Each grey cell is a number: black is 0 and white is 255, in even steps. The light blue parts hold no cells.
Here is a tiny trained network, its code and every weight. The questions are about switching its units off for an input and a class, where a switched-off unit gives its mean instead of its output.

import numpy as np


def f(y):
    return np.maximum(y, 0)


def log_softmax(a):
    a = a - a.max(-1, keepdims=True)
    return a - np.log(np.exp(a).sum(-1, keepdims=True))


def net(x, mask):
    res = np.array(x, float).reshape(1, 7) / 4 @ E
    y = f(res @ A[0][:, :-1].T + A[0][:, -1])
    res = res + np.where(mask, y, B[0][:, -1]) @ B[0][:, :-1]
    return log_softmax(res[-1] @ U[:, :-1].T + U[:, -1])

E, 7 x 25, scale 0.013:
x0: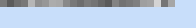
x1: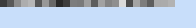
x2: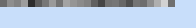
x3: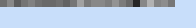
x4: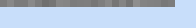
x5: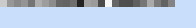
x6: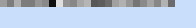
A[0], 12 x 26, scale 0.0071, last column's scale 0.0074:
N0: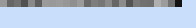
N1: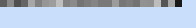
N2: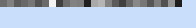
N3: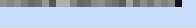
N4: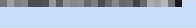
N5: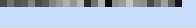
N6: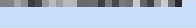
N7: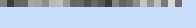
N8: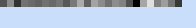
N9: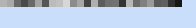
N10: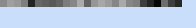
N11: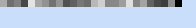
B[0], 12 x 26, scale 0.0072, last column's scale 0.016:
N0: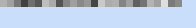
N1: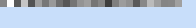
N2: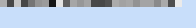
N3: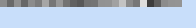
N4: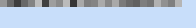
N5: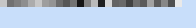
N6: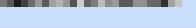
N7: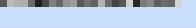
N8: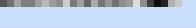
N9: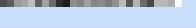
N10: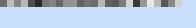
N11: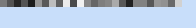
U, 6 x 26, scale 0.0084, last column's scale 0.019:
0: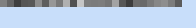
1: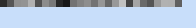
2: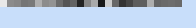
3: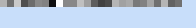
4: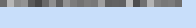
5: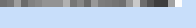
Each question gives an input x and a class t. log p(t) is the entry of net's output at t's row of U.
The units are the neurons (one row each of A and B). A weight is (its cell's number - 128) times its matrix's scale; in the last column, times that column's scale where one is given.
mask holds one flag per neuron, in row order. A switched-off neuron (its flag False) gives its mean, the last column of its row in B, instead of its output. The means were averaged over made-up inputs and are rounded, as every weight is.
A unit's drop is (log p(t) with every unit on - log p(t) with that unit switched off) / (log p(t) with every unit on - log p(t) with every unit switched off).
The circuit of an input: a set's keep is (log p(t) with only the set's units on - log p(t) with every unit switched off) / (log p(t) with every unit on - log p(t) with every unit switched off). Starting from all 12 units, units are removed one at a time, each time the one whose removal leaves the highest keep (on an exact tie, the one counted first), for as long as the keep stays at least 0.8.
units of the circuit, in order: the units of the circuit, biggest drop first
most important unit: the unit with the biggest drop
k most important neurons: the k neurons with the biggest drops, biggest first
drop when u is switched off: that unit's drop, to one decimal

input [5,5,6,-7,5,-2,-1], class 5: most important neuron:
(N9)
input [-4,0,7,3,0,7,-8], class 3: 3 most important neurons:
(N2, N5, N11)
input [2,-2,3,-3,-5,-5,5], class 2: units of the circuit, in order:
(N5, N2)
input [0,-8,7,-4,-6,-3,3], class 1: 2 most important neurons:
(N9, N11)
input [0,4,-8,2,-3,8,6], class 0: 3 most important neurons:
(N11, N5, N2)
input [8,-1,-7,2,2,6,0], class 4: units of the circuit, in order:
(N7, N5)
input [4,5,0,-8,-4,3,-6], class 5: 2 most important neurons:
(N9, N5)
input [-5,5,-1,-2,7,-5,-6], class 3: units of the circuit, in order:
(N2, N9)
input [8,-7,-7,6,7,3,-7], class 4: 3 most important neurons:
(N7, N1, N6)
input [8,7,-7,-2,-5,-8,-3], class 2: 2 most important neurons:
(N5, N9)
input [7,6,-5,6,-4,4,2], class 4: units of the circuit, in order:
(N9, N7)
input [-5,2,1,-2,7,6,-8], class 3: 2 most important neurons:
(N2, N5)
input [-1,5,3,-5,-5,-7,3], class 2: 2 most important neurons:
(N5, N9)
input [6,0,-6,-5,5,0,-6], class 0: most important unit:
N11
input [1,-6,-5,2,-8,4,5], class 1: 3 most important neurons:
(N9, N2, N5)
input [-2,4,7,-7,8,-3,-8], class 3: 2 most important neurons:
(N2, N11)
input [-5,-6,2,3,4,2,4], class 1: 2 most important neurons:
(N9, N2)
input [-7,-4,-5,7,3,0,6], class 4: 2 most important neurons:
(N10, N2)
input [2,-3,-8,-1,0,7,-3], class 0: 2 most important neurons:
(N11, N5)
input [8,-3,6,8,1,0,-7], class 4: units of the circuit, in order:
(N7)
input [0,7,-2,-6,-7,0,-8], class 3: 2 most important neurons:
(N2, N9)
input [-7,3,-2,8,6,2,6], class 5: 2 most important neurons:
(N8, N2)
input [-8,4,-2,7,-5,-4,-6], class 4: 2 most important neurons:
(N10, N9)
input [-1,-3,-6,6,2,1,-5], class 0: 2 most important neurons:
(N11, N7)
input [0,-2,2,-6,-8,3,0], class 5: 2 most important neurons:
(N5, N11)
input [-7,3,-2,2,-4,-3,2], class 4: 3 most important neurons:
(N10, N9, N2)
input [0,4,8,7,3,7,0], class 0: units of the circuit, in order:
(N4)
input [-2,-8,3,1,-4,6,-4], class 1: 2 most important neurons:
(N9, N5)
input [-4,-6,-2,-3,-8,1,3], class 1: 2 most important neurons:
(N9, N2)
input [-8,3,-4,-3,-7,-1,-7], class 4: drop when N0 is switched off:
0.0
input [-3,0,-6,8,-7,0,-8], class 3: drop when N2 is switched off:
1.3
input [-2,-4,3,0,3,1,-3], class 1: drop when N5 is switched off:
0.2
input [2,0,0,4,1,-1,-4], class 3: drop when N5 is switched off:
0.1
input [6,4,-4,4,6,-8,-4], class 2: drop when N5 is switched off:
0.8
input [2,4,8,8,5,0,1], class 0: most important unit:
N4
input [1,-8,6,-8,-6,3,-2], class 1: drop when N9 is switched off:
1.0
